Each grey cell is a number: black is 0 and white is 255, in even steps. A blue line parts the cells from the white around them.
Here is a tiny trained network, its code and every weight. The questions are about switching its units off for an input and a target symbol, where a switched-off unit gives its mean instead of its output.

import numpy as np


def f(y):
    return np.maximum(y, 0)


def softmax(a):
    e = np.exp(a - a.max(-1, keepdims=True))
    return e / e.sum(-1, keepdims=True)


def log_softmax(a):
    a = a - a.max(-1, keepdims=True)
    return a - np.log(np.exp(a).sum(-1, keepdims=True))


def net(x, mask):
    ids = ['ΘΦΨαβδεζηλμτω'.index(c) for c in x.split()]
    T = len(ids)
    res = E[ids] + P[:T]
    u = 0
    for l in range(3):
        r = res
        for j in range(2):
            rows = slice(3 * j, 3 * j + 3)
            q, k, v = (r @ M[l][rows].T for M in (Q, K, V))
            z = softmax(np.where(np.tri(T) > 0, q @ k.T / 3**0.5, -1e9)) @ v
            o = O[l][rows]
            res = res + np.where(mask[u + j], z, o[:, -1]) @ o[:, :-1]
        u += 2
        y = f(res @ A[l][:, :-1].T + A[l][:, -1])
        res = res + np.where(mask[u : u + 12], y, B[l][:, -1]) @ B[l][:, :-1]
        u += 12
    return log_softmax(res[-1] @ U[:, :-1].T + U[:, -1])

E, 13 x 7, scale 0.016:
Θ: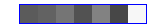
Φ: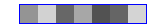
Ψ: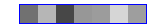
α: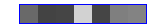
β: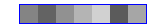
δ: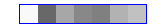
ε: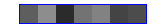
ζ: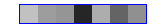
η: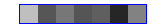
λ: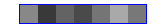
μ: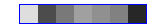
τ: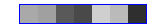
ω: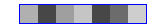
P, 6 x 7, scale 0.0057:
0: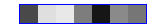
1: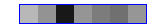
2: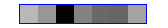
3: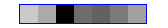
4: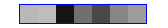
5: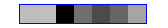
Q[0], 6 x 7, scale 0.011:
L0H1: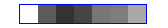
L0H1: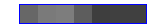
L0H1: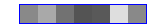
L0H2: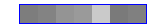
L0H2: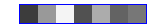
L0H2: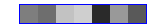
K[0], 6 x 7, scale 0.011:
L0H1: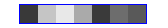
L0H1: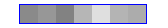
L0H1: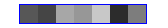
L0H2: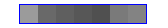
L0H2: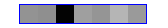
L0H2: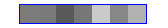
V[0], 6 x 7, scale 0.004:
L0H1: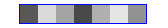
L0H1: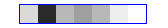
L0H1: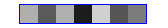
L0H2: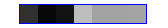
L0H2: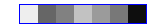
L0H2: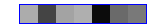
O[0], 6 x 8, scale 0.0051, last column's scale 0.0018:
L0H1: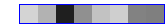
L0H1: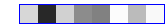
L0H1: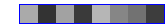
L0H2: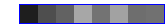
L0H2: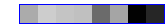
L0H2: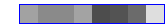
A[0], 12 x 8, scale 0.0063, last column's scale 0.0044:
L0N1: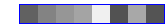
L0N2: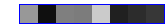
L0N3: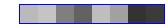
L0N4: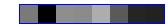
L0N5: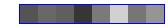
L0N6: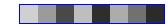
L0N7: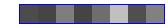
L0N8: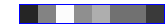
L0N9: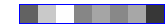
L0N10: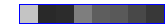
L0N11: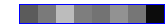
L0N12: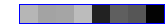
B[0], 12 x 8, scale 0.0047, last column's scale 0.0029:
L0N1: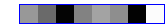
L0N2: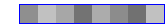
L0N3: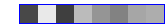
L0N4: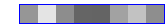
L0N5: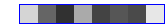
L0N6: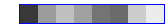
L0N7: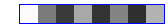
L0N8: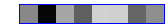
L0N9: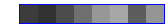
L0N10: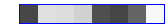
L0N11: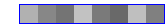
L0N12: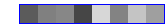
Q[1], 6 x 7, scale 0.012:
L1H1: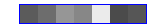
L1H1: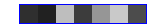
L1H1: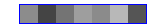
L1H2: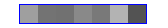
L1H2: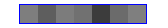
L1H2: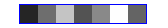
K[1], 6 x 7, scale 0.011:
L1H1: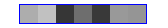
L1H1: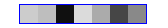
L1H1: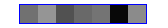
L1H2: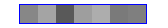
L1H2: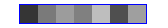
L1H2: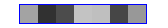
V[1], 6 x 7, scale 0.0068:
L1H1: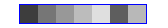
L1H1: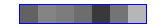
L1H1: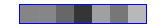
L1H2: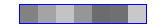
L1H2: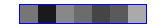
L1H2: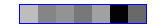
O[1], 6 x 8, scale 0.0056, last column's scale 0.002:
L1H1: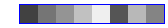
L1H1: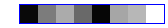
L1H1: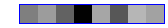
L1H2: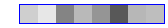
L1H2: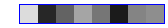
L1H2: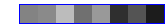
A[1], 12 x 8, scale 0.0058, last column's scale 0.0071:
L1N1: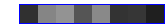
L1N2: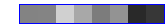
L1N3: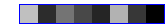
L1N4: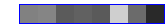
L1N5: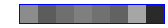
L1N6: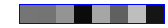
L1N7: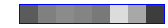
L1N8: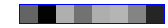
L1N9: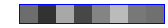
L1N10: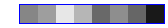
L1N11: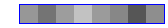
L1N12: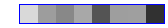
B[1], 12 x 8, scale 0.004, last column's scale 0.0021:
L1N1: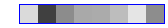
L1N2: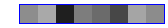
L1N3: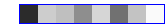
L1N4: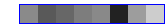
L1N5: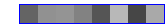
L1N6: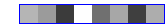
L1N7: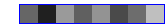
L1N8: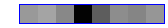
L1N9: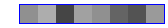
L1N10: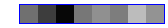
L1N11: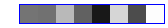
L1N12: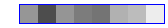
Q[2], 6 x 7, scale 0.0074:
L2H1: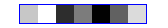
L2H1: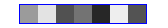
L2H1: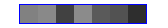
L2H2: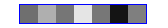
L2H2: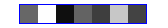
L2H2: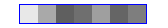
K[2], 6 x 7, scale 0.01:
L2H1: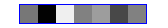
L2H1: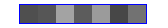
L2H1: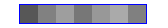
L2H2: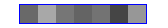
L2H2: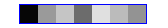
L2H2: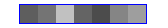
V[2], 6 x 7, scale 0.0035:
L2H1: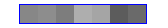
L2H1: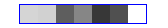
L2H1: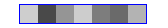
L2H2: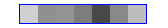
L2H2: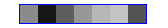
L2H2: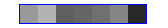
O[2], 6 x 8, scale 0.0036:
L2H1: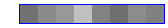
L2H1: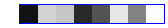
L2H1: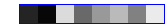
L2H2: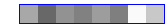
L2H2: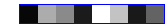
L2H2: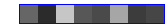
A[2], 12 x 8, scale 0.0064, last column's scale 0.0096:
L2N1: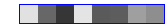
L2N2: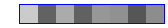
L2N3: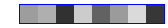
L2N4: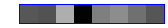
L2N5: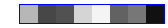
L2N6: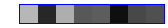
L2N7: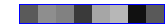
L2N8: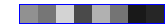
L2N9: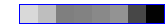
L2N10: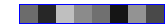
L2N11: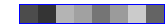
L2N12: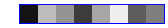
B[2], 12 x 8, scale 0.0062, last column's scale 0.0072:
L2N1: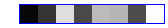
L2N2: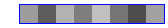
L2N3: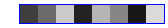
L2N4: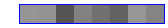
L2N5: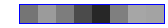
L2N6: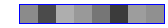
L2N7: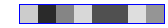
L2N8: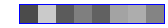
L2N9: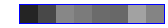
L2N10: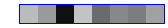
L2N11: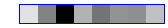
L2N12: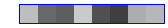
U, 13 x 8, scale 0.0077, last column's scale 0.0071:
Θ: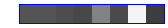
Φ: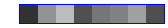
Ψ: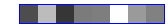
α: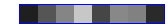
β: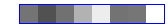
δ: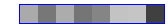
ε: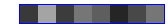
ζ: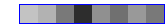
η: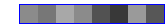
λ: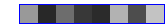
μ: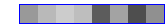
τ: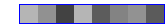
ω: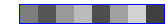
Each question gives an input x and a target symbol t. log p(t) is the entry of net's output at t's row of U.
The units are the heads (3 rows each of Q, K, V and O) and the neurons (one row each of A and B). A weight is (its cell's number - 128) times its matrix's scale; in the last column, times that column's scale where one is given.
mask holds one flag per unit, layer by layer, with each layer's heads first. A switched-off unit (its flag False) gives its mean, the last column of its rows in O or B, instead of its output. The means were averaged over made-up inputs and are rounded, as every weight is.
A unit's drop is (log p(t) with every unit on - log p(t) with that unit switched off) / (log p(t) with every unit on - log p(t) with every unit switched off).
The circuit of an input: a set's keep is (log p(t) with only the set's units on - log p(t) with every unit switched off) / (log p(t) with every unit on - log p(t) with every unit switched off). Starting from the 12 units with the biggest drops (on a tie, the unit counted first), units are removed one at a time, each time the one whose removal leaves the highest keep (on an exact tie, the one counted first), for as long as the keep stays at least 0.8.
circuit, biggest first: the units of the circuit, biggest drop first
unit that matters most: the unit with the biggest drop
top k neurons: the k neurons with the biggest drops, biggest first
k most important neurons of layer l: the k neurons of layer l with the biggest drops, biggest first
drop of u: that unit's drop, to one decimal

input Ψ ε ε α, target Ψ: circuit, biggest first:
(L1H2)
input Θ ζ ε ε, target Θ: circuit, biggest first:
(L0H2, L1H1)
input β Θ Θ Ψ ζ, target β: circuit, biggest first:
(L1H1, L0N8)
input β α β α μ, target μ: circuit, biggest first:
(L0N10, L0N2)
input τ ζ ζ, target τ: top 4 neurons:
(L2N12, L2N7, L0N3, L2N1)
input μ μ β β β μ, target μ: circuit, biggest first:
(L0H2, L0N10)
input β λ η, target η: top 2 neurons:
(L0N10, L2N6)
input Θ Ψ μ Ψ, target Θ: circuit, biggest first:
(L1H1, L0H2)
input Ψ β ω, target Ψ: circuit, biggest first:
(L1H2, L0H1)
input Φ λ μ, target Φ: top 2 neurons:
(L2N1, L2N3)
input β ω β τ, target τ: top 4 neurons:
(L2N12, L2N7, L2N1, L0N3)
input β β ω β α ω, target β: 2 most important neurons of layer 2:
(L2N1, L2N3)
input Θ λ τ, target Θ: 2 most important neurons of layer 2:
(L2N7, L2N12)
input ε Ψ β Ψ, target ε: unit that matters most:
L0H1
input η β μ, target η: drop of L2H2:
0.2
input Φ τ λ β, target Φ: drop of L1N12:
0.0
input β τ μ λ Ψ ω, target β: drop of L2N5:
0.1
